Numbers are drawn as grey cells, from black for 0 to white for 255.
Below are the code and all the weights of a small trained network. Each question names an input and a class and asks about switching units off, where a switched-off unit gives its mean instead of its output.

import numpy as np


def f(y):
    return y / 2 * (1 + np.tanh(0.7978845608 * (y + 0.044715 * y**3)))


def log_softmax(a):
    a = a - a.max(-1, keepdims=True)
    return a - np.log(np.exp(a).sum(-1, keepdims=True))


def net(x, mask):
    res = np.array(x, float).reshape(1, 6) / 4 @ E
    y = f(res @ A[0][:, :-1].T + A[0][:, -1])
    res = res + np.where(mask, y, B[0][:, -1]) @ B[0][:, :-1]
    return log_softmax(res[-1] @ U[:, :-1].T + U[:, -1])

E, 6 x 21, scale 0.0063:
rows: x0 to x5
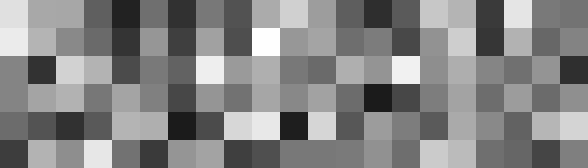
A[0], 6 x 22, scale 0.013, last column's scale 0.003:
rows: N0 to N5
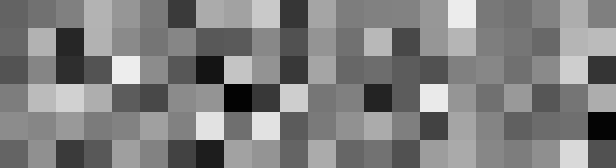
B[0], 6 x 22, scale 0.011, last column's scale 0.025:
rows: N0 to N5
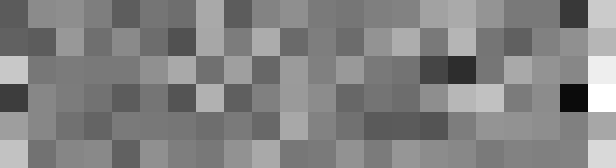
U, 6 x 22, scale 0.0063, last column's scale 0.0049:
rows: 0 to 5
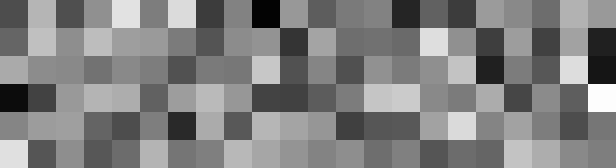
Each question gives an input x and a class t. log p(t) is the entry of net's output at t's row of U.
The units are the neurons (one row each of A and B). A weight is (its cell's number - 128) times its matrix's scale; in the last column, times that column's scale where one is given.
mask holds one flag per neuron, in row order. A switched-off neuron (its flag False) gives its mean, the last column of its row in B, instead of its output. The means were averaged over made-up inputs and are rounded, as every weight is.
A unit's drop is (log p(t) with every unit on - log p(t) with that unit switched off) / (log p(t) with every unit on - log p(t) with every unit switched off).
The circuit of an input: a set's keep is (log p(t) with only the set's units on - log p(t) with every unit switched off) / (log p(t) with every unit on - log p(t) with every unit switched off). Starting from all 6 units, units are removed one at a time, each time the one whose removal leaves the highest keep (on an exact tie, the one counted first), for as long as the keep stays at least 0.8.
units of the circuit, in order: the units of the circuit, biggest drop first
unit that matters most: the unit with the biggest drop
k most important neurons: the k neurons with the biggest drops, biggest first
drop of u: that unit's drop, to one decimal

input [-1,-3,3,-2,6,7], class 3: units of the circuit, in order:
(N3, N1)
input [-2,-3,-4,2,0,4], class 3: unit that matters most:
N1
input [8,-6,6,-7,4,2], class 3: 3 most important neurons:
(N3, N2, N5)
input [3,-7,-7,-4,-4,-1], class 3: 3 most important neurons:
(N2, N4, N5)
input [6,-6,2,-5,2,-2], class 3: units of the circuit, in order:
(N2, N5, N3)
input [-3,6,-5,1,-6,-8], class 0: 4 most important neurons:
(N3, N5, N0, N1)
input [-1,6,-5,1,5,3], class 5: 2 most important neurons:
(N2, N3)
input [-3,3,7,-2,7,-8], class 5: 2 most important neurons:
(N3, N2)
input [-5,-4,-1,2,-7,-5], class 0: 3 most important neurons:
(N3, N1, N0)
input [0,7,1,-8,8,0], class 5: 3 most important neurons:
(N3, N2, N5)
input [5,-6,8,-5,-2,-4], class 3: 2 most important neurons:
(N2, N5)
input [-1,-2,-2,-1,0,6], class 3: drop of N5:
0.2
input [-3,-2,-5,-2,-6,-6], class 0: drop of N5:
0.1
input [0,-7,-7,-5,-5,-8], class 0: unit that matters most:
N5
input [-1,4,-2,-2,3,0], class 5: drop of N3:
0.8
